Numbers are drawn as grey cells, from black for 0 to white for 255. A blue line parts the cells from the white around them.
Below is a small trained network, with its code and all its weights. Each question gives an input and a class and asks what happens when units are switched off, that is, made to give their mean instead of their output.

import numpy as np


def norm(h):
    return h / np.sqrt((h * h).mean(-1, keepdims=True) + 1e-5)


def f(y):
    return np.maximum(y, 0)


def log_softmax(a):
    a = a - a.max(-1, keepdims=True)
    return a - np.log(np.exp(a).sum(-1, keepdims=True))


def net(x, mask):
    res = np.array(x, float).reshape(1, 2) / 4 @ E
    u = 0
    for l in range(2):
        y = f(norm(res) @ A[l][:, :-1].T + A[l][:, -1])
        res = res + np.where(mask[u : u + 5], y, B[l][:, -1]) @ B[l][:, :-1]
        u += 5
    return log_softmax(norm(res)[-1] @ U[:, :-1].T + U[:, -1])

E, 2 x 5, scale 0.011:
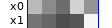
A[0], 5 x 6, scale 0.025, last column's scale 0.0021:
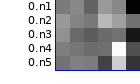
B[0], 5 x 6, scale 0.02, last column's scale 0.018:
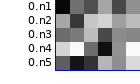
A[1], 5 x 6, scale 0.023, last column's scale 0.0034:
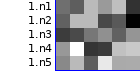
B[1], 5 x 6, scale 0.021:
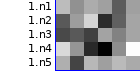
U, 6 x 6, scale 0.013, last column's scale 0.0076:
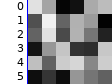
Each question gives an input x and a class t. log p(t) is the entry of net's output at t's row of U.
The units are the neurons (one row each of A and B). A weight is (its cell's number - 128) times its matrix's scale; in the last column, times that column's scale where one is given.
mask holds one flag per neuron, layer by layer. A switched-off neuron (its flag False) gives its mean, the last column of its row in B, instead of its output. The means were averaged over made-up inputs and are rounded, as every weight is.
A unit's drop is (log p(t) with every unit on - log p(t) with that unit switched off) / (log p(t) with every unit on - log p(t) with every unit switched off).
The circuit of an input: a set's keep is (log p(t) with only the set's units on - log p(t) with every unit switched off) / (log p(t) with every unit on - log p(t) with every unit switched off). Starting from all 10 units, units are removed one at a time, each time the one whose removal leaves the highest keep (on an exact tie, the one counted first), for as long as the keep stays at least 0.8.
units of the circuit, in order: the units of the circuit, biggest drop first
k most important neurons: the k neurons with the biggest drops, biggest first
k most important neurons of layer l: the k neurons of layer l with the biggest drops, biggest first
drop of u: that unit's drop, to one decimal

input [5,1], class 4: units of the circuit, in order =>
(0.n2, 1.n4)
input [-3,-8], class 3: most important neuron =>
(0.n5)
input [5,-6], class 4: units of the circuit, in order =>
(0.n4, 1.n4)
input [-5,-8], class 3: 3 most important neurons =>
(0.n5, 0.n4, 0.n2)
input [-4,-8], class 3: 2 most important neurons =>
(0.n5, 0.n4)
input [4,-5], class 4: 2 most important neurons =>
(0.n4, 1.n4)
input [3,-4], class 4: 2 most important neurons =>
(0.n4, 1.n4)
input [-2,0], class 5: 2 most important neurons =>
(0.n4, 1.n4)
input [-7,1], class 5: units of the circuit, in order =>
(0.n4, 1.n4)
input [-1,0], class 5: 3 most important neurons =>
(0.n4, 1.n4, 0.n2)
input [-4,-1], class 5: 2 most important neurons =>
(0.n4, 0.n2)
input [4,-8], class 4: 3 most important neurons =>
(0.n4, 1.n4, 0.n5)
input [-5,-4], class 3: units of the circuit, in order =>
(0.n5, 0.n4, 0.n2, 1.n4)
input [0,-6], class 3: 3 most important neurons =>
(0.n2, 0.n5, 0.n4)
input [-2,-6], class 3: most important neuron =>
(0.n5)
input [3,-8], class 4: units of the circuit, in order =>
(0.n4, 1.n4)
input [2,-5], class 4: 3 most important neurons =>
(0.n4, 1.n4, 0.n5)
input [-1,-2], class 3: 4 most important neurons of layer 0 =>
(0.n2, 0.n5, 0.n4, 0.n1)
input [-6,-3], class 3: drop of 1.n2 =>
0.1
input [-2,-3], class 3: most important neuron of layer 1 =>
(1.n4)
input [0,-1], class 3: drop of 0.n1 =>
0.6
